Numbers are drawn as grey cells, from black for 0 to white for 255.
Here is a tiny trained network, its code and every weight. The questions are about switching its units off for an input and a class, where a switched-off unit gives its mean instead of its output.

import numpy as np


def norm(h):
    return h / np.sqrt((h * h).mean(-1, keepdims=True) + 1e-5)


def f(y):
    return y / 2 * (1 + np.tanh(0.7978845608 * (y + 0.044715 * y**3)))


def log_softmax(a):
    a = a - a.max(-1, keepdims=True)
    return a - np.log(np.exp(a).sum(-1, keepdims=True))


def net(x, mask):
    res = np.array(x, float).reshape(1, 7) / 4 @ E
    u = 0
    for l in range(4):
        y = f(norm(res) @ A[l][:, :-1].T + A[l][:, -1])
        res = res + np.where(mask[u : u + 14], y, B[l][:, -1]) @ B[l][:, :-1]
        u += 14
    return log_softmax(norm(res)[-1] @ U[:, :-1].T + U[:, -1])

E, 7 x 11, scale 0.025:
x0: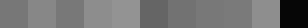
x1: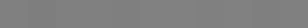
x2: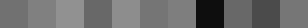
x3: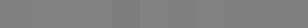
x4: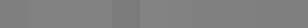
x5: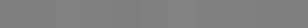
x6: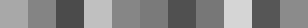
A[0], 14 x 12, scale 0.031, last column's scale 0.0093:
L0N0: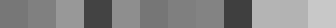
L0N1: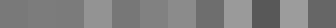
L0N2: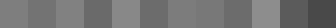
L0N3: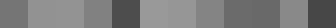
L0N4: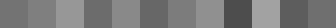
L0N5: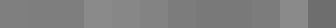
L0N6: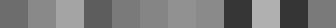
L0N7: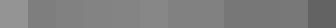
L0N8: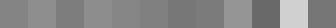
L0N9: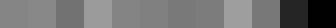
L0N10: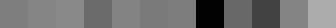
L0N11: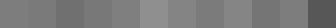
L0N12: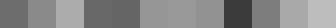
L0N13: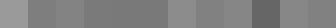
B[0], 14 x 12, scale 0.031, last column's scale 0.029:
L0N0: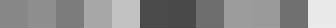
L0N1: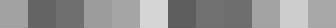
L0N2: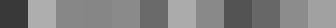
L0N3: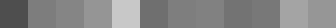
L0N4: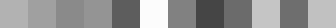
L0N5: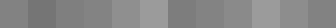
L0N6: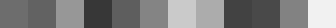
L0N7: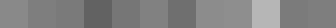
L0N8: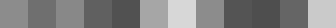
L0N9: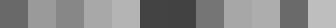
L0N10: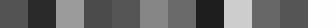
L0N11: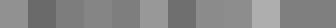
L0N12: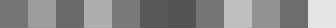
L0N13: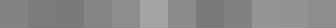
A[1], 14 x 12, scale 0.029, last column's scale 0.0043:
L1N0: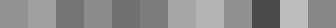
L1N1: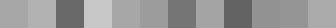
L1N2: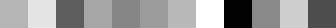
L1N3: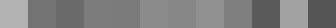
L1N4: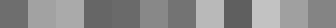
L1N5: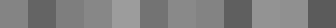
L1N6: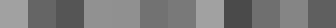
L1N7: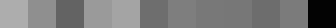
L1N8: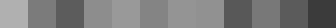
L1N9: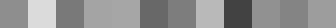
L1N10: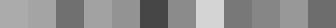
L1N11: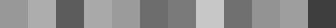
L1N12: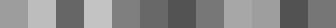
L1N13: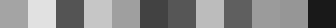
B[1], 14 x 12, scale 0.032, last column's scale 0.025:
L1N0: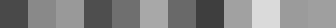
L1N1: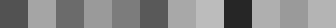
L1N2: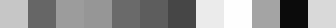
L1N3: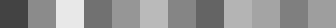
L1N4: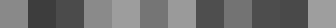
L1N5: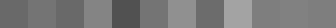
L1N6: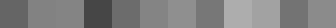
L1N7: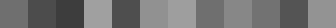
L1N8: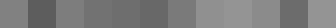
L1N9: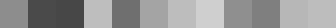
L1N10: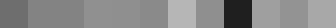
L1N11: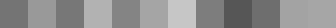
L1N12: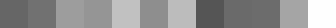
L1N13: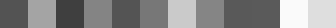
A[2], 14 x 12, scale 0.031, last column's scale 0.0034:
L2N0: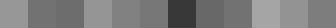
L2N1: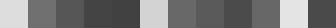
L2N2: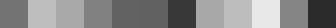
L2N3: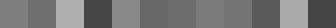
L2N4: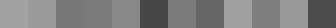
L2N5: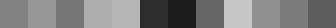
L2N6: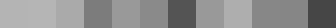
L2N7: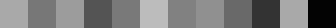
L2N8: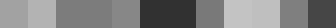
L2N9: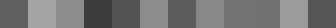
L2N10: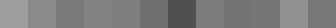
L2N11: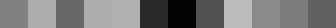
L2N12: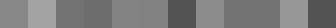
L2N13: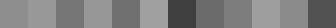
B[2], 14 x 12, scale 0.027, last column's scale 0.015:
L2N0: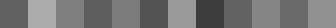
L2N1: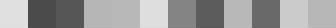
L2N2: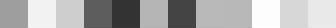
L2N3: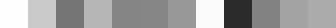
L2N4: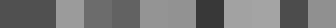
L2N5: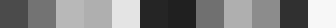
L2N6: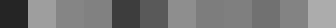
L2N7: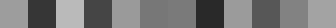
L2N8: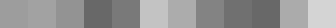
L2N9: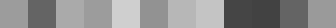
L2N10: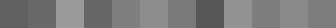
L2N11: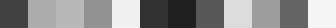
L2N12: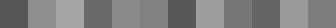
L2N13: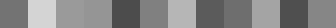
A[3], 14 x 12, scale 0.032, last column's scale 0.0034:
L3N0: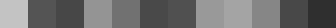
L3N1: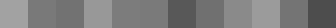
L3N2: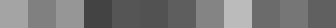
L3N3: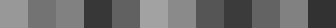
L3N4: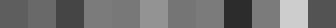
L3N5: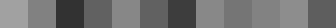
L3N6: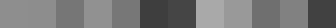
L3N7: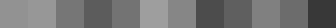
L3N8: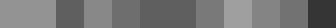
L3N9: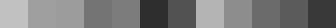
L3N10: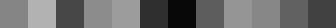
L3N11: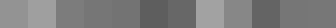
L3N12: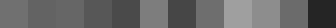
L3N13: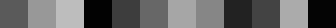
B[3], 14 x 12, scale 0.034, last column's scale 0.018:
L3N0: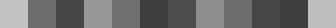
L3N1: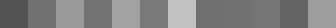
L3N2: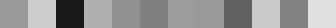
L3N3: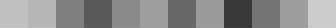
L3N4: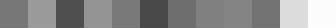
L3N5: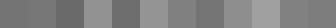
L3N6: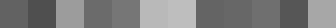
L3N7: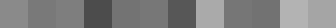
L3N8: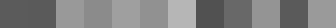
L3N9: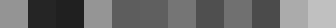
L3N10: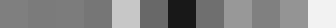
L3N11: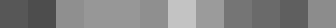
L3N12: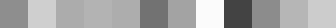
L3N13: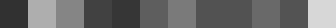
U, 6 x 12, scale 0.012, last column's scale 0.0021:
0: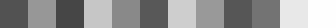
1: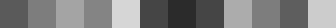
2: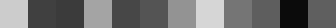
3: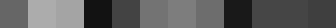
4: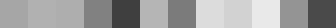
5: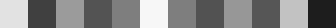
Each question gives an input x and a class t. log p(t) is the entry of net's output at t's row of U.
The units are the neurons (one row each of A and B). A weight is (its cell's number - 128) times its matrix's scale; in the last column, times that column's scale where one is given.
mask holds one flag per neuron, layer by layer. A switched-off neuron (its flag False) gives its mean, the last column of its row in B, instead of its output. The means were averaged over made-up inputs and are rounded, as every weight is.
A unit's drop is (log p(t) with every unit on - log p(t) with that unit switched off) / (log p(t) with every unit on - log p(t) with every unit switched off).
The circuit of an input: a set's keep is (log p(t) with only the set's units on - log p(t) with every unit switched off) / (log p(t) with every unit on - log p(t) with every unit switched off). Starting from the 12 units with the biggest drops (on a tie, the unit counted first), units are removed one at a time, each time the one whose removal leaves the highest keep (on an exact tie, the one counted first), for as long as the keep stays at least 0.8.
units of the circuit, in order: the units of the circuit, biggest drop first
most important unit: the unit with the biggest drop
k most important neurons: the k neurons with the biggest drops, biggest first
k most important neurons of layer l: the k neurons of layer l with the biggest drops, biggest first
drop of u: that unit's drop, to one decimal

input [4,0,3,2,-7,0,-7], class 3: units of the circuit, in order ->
[L0N6]
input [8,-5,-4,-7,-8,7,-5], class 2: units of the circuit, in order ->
[L0N10, L1N2, L0N6]
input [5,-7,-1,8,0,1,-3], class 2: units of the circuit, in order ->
[L0N10, L1N2, L0N6]
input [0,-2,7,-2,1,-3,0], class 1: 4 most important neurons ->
[L0N6, L0N8, L1N13, L0N4]
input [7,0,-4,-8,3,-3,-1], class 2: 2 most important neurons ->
[L0N10, L0N6]
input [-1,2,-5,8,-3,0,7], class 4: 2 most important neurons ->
[L0N10, L0N0]
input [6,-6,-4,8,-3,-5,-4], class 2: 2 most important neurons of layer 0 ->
[L0N10, L0N6]
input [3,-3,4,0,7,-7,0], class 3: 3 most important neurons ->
[L0N0, L0N12, L1N2]
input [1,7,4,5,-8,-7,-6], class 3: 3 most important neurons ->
[L0N6, L0N9, L1N2]
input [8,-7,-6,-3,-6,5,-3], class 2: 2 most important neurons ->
[L0N10, L1N2]
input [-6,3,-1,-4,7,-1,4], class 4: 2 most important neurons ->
[L0N10, L1N2]
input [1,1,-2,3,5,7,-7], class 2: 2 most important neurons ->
[L0N6, L0N10]
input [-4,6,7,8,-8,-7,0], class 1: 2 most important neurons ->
[L0N6, L1N13]
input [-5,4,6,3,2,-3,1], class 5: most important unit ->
L0N8
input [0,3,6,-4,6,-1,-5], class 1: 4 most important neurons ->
[L0N0, L0N12, L0N8, L1N13]
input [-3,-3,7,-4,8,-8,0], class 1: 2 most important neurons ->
[L0N6, L1N13]
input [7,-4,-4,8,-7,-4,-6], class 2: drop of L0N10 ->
1.0
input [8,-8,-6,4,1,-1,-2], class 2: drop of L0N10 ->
1.1
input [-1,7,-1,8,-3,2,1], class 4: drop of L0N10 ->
1.3
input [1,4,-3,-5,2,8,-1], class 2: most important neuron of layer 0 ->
[L0N10]
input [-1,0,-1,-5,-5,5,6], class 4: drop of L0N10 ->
1.3
